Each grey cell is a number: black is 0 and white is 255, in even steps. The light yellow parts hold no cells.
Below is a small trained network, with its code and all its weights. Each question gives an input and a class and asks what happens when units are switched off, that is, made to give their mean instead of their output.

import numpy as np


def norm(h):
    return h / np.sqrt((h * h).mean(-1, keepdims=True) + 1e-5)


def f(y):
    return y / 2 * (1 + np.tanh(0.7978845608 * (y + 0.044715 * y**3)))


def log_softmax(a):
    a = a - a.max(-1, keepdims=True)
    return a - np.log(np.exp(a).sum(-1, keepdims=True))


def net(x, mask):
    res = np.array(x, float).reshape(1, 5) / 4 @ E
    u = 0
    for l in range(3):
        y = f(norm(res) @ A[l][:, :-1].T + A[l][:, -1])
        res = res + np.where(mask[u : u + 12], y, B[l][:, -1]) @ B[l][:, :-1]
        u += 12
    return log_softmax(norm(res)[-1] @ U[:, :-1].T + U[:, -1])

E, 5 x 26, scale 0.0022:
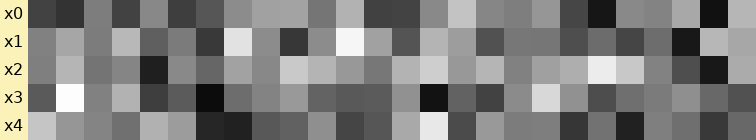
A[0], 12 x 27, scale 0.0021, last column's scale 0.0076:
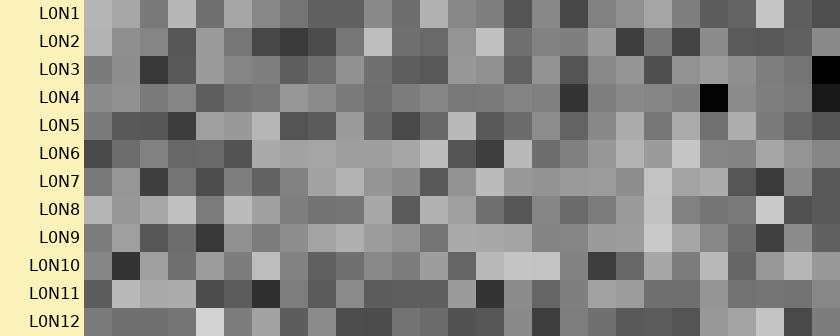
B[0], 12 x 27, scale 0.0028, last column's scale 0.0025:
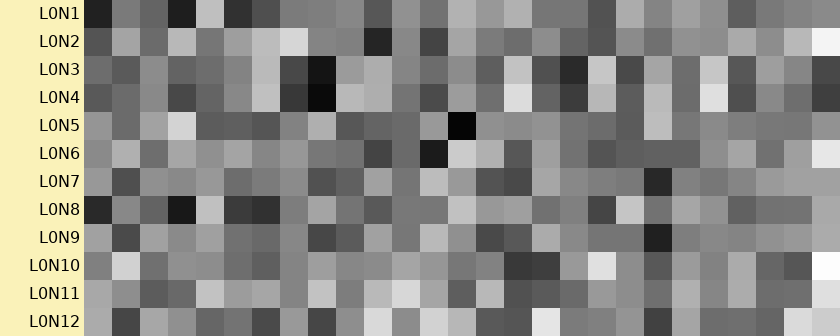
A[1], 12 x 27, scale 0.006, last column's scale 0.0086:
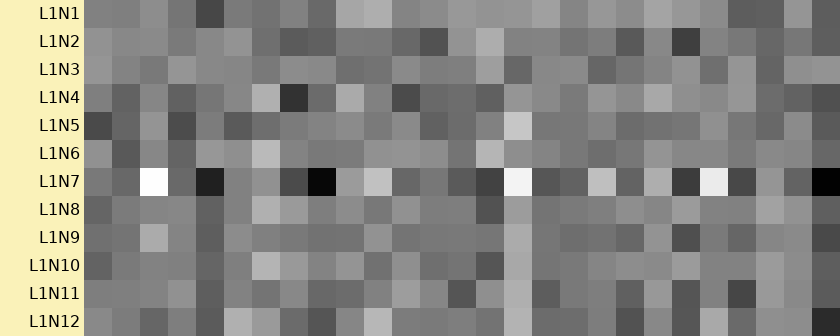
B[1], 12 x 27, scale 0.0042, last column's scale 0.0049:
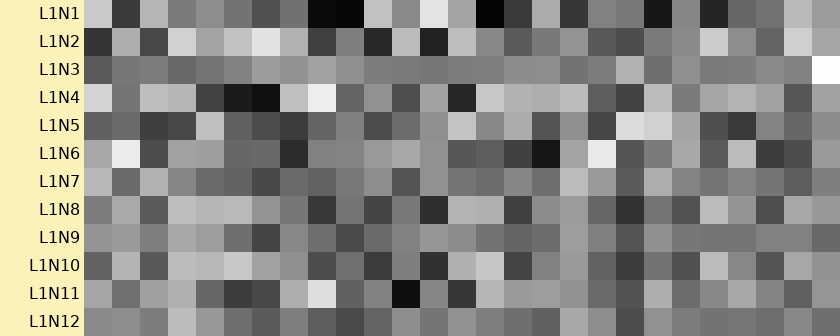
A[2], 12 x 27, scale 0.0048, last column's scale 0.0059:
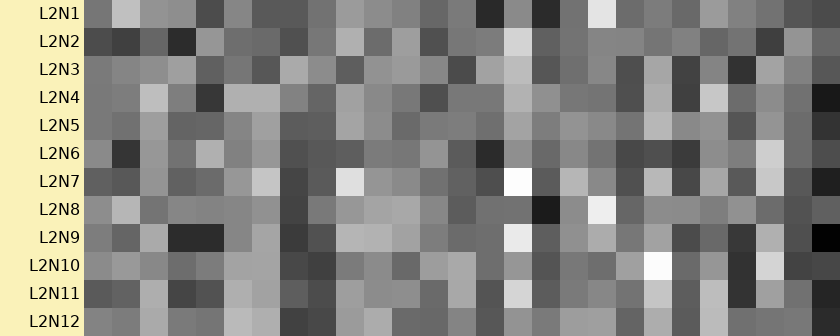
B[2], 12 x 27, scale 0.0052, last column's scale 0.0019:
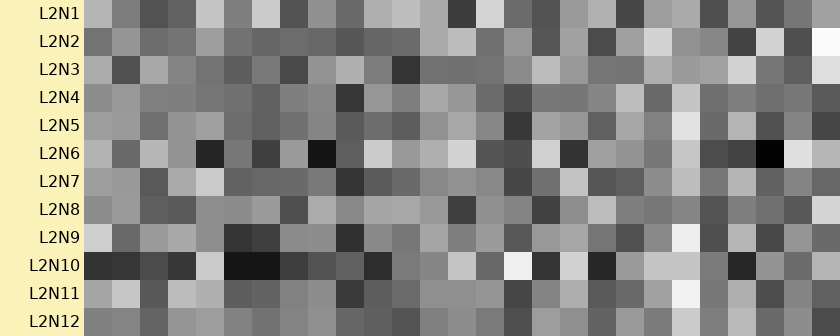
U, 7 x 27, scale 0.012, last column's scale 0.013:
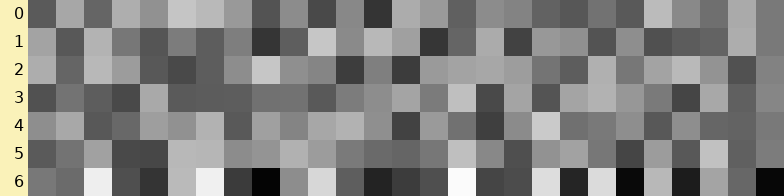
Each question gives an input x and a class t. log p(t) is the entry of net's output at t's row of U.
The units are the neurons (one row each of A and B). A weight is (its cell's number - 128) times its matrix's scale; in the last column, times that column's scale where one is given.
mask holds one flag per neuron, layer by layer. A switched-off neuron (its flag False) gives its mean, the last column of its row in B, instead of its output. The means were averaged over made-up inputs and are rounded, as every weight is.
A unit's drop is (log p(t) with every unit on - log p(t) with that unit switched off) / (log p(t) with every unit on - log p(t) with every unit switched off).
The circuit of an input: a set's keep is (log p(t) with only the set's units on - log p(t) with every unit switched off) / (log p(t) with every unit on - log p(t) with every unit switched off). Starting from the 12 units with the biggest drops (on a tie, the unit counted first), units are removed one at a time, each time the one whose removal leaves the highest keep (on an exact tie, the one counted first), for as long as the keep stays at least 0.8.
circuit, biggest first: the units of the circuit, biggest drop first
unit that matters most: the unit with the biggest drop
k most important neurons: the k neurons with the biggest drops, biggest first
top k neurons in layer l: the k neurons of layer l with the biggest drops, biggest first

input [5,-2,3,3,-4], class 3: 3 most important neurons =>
L0N2, L2N2, L1N2
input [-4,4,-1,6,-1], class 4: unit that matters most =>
L0N11
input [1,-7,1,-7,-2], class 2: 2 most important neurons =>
L1N4, L0N11
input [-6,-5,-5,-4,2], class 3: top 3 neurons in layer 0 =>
L0N9, L0N8, L0N7
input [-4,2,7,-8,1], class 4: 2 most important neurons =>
L1N6, L0N12
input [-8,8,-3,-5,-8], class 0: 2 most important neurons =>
L1N8, L1N10
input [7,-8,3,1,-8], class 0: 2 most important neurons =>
L1N10, L1N8
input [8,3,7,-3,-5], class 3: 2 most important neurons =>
L1N5, L2N2
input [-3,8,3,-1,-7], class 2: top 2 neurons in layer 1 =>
L1N11, L1N2
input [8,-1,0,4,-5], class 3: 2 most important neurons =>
L2N2, L1N5
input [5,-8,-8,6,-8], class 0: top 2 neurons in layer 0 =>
L0N9, L0N7
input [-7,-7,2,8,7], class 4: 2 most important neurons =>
L0N6, L0N11
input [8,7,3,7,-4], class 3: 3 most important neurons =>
L1N5, L2N2, L0N10
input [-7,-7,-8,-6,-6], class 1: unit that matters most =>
L2N6
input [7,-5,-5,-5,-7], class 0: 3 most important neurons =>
L1N10, L1N8, L0N8
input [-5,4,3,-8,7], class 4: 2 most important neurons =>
L1N6, L0N6
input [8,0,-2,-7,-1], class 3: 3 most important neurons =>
L2N2, L1N5, L0N11
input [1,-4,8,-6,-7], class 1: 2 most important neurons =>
L1N1, L0N2
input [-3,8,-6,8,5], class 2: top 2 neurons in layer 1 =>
L1N11, L1N6
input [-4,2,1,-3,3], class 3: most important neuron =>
L0N6
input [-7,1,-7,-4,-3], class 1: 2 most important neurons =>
L2N6, L0N12
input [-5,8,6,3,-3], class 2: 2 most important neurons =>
L1N11, L2N3
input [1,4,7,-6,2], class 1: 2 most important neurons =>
L1N1, L0N11
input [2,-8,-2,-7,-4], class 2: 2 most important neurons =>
L1N4, L0N11
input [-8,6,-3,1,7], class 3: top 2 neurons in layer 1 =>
L1N8, L1N10
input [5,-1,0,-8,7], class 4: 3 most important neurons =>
L1N6, L0N6, L2N8
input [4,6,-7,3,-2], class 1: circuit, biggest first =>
L2N6
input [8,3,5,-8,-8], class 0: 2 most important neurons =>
L1N10, L1N8
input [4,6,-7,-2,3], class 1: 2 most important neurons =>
L2N6, L0N12
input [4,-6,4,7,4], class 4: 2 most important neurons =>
L0N11, L2N1
